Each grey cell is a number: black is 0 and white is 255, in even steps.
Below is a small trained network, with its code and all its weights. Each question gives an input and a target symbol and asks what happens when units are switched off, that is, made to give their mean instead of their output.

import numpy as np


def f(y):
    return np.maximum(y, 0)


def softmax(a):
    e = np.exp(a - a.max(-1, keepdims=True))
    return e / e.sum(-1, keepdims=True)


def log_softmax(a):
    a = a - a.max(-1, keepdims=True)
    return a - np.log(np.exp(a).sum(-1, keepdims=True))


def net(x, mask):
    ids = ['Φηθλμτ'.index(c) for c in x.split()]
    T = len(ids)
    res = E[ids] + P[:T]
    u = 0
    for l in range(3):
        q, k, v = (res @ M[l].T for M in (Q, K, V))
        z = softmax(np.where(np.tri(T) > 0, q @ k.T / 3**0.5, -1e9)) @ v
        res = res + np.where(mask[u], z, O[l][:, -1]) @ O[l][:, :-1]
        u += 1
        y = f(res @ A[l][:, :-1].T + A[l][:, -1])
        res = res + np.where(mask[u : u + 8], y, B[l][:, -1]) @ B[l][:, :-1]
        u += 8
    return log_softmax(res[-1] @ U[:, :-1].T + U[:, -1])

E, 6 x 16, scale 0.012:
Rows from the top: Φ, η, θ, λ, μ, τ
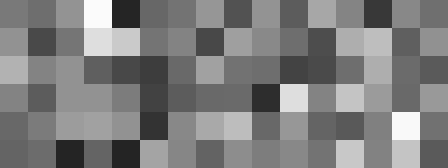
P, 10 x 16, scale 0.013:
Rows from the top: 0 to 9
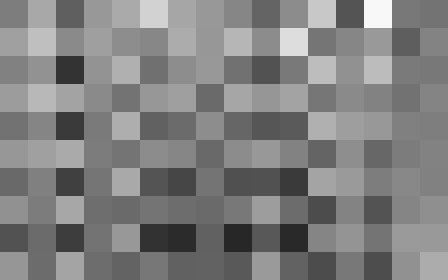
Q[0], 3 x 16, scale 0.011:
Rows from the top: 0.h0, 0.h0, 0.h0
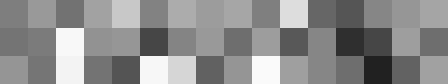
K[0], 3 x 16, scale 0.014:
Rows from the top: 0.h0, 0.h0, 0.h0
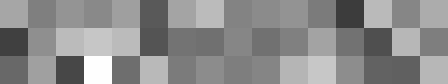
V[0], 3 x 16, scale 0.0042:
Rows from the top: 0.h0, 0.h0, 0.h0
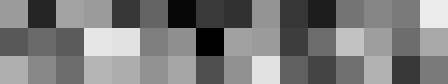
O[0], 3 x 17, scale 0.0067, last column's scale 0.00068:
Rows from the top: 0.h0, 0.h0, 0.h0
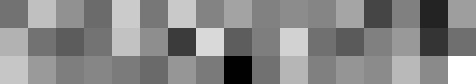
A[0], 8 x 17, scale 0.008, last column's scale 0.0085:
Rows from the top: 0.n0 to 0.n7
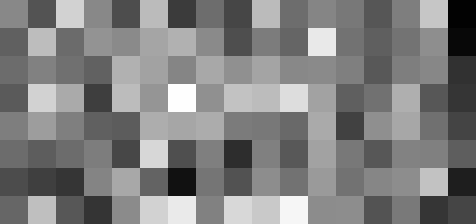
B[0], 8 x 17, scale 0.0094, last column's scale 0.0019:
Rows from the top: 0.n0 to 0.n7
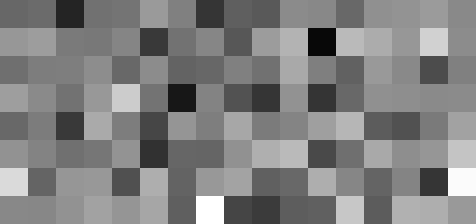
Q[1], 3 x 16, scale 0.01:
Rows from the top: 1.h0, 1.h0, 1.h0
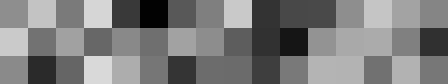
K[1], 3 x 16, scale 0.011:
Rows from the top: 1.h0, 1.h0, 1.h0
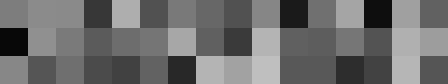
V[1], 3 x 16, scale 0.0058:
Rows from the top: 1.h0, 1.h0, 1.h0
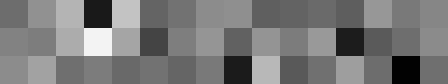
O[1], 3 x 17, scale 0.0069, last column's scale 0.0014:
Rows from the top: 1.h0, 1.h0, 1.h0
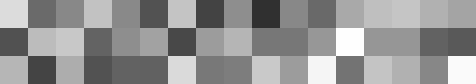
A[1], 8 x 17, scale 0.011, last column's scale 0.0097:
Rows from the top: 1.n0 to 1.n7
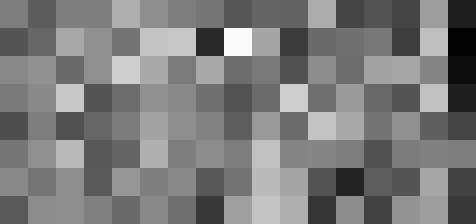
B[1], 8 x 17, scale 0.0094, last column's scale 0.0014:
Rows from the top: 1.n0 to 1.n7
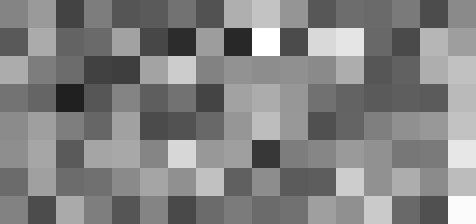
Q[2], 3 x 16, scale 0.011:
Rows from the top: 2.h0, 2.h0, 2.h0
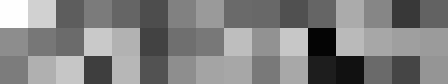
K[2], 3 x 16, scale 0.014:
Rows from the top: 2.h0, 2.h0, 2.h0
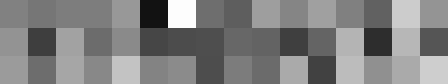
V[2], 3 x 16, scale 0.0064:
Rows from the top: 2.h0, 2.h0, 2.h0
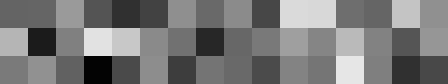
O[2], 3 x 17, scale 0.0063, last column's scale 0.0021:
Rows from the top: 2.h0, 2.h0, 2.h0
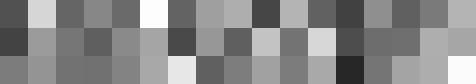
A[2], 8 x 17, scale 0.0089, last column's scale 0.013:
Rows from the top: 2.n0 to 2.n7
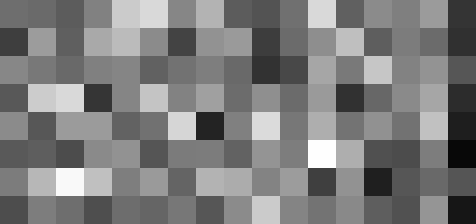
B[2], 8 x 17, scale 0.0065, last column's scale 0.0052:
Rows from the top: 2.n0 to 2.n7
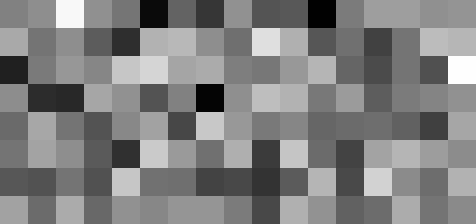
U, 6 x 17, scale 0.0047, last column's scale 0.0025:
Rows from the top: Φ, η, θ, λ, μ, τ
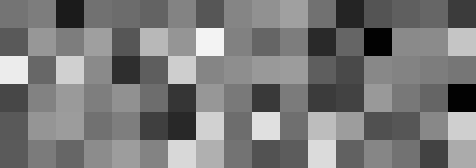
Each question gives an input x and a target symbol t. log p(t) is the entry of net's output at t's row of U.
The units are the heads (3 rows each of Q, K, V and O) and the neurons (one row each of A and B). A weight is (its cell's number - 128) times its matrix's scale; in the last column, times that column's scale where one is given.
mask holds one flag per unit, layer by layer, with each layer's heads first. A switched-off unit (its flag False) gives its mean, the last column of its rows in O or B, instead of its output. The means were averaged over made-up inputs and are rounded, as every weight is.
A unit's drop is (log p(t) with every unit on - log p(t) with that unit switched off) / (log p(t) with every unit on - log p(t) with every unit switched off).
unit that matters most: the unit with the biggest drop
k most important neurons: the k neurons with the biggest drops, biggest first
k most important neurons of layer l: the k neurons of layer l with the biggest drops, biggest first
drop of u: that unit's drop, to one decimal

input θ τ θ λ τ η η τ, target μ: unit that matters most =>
0.n6
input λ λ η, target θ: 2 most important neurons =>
[2.n0, 1.n2]
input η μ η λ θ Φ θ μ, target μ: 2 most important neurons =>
[0.n6, 2.n4]
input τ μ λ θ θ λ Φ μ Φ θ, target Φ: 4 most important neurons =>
[2.n3, 0.n6, 1.n7, 1.n3]
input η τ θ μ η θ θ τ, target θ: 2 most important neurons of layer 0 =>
[0.n7, 0.n5]
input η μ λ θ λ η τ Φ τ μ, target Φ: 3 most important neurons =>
[2.n3, 0.n6, 0.n5]
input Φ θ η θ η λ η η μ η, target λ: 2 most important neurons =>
[2.n6, 1.n7]
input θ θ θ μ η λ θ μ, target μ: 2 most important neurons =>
[2.n4, 0.n6]
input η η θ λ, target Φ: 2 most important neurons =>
[1.n3, 0.n6]
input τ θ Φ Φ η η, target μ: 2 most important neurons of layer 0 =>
[0.n6, 0.n1]
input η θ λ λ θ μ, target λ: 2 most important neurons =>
[0.n3, 2.n6]
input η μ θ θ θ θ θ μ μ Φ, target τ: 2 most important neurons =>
[2.n6, 1.n5]
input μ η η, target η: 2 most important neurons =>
[2.n1, 0.n6]
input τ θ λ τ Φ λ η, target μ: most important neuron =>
[1.n4]
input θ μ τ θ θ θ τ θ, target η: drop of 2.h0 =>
0.1
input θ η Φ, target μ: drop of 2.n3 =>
0.0
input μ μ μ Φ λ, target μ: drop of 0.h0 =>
0.1
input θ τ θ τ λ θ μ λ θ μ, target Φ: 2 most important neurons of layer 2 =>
[2.n3, 2.n4]
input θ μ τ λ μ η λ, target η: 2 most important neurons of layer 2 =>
[2.n1, 2.n2]
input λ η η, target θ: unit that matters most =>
0.h0
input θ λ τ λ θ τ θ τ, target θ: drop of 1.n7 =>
0.2
